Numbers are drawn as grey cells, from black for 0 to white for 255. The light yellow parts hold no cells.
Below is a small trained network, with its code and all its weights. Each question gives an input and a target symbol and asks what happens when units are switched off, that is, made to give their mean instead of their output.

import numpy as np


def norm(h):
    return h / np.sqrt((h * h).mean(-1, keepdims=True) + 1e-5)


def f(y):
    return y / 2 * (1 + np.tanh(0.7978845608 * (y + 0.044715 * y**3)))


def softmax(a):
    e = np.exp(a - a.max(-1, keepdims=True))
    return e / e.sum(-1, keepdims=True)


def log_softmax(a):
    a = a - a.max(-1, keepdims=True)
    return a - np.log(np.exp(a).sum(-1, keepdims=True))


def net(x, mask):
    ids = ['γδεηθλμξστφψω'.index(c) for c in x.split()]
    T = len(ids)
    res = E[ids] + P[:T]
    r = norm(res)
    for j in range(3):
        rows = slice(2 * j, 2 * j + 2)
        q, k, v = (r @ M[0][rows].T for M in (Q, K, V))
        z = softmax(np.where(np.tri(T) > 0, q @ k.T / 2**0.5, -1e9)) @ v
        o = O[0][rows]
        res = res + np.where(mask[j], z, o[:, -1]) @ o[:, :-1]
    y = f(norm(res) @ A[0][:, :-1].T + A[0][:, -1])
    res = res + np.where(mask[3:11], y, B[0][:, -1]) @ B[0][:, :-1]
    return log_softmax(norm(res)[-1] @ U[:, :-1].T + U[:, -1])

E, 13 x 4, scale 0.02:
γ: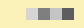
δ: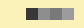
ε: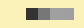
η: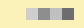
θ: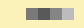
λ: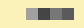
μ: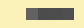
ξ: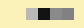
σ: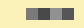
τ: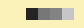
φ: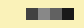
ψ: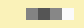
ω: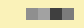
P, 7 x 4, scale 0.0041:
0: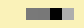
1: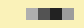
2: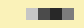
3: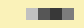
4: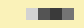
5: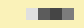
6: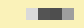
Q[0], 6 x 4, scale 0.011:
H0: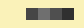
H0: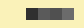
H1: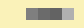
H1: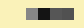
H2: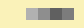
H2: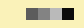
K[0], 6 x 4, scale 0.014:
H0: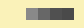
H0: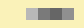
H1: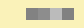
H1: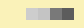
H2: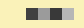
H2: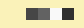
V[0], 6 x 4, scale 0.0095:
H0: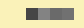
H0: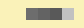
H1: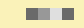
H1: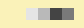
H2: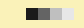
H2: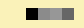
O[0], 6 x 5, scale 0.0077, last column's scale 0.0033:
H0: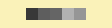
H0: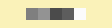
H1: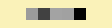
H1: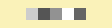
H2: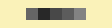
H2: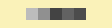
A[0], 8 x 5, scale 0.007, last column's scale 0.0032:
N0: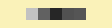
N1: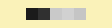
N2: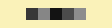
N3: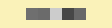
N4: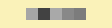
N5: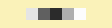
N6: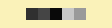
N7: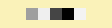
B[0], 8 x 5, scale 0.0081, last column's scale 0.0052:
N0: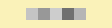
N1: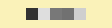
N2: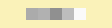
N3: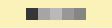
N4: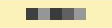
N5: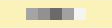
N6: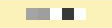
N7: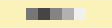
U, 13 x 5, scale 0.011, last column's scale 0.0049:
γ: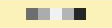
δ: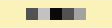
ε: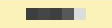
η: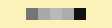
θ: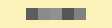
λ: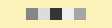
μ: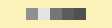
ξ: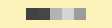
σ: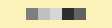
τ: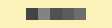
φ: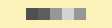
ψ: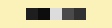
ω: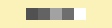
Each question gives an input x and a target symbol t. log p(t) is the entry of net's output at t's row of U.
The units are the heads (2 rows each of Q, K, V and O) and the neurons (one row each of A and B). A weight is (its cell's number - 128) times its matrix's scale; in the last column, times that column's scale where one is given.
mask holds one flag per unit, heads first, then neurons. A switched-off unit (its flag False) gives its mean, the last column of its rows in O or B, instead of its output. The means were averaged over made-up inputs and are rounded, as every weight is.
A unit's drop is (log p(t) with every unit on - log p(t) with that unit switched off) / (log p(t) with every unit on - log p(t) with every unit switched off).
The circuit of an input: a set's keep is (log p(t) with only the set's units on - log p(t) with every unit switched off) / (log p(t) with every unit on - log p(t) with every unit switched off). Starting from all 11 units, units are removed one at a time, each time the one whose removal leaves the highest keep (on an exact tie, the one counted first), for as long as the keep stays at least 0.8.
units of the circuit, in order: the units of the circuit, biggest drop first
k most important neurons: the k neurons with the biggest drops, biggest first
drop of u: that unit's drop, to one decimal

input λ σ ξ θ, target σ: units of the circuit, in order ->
[N6; N7]
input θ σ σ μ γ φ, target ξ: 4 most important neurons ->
[N7; N6; N2; N1]
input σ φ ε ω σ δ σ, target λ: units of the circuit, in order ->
[H1; N5]
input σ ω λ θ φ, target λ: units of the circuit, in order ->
[H1; N7; N2]
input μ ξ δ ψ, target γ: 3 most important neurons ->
[N6; N1; N7]
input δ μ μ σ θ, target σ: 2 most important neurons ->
[N6; N7]
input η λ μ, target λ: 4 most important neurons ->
[N5; N1; N4; N7]
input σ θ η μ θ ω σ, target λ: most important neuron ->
[N6]
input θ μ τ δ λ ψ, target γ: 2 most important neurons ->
[N6; N1]
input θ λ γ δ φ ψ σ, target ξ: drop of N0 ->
0.1
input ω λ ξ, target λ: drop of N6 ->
0.2
